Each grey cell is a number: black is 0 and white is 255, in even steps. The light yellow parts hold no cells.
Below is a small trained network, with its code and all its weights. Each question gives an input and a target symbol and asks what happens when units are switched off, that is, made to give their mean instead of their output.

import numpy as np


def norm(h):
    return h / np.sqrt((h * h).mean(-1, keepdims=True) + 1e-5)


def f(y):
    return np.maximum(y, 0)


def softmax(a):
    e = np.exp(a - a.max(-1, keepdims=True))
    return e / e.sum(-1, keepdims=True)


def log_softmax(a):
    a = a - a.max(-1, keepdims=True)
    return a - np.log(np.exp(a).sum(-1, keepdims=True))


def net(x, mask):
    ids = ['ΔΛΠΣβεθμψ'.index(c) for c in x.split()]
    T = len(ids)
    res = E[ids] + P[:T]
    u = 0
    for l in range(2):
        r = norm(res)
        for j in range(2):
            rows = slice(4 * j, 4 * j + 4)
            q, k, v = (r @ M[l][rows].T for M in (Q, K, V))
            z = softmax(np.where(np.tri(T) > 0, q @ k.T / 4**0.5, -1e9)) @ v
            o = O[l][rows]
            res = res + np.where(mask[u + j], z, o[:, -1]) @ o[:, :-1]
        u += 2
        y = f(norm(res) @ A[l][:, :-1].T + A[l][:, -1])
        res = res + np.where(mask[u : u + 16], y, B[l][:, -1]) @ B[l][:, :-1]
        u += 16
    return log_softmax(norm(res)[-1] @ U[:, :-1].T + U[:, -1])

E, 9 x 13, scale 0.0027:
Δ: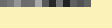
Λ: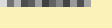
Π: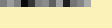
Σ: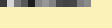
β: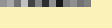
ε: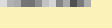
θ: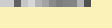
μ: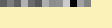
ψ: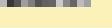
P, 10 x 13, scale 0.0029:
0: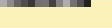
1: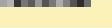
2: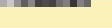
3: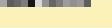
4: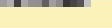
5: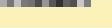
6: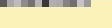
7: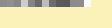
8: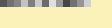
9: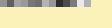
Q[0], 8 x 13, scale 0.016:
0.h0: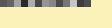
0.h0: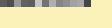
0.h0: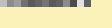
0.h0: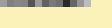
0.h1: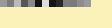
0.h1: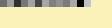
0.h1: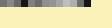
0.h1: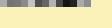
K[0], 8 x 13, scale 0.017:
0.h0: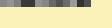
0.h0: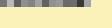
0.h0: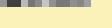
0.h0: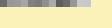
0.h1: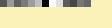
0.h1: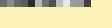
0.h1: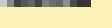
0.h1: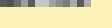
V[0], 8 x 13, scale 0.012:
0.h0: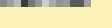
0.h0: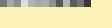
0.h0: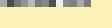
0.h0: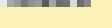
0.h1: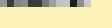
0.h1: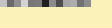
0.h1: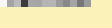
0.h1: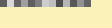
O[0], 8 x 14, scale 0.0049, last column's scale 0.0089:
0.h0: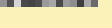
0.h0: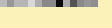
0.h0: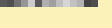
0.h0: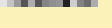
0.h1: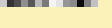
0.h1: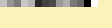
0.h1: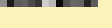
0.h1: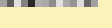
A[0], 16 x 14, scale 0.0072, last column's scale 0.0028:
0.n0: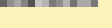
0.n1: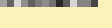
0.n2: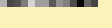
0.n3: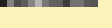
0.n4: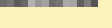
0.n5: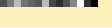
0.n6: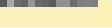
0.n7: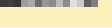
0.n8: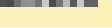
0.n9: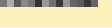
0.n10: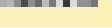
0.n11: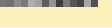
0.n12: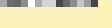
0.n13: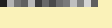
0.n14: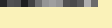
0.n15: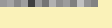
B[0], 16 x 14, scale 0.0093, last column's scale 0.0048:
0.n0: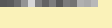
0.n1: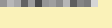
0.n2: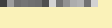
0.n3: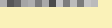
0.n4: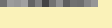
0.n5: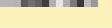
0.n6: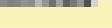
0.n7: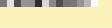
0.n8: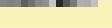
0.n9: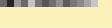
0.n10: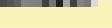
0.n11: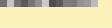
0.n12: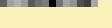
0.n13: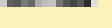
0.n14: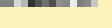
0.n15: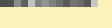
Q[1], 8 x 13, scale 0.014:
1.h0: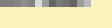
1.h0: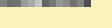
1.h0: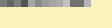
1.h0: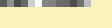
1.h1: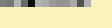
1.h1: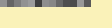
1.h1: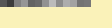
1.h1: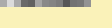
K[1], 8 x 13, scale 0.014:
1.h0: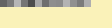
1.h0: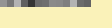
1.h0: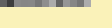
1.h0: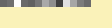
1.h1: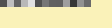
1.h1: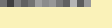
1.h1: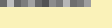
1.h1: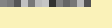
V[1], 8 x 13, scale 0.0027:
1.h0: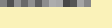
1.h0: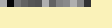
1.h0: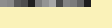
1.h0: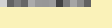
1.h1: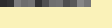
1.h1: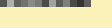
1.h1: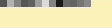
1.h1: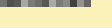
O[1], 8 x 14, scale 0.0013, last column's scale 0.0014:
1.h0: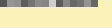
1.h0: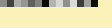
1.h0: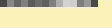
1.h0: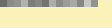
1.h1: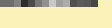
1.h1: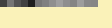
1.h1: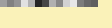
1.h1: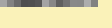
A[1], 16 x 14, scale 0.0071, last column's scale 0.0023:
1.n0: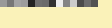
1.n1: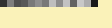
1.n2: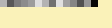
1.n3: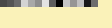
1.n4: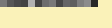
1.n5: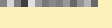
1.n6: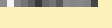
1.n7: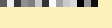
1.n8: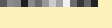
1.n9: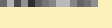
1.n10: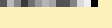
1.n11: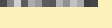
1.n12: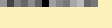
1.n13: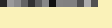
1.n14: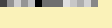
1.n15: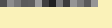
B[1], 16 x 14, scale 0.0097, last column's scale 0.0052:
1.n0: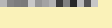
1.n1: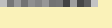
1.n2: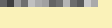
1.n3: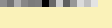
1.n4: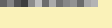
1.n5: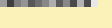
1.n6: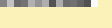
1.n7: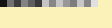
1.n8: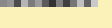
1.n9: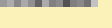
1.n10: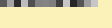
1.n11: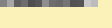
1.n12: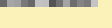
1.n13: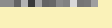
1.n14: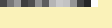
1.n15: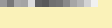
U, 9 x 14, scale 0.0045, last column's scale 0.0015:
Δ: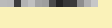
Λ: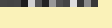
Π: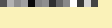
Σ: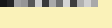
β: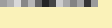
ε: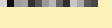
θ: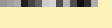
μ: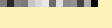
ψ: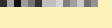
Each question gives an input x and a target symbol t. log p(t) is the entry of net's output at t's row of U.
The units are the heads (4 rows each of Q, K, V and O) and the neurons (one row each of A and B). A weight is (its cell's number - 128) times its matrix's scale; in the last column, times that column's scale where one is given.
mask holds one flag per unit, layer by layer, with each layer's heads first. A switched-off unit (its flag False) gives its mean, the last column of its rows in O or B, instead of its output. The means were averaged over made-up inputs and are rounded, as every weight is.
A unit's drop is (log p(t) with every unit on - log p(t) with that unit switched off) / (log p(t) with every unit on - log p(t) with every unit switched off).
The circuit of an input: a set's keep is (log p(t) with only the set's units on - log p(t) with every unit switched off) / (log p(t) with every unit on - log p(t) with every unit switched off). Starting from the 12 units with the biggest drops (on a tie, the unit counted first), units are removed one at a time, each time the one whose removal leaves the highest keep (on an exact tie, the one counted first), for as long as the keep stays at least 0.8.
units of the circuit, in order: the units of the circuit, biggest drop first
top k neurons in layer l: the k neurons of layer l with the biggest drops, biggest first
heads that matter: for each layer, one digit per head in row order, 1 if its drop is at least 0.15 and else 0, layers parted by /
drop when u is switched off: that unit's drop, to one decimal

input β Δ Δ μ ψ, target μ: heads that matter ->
01 / 00
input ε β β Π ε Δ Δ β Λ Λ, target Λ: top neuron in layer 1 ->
(1.n4)
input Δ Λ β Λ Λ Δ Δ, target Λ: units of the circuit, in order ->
(0.h0, 0.n10)
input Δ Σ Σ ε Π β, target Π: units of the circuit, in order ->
(0.h1, 0.n14)
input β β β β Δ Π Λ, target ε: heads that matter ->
11 / 00
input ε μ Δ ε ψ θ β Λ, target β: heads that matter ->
10 / 00
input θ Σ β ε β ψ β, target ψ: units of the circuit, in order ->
(0.h1, 1.n7)
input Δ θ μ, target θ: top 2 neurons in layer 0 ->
(0.n5, 0.n8)
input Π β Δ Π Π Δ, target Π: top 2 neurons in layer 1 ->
(1.n13, 1.n5)
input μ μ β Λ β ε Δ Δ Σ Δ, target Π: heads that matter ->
10 / 00
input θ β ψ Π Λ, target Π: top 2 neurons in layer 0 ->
(0.n14, 0.n7)
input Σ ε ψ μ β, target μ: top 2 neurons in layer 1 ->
(1.n2, 1.n1)
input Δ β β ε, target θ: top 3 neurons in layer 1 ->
(1.n14, 1.n3, 1.n15)
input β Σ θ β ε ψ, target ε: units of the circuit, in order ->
(0.h1)
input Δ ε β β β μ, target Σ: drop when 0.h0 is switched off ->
1.0
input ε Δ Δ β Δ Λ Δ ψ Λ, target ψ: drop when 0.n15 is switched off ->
0.0
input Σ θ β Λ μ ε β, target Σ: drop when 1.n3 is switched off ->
0.2
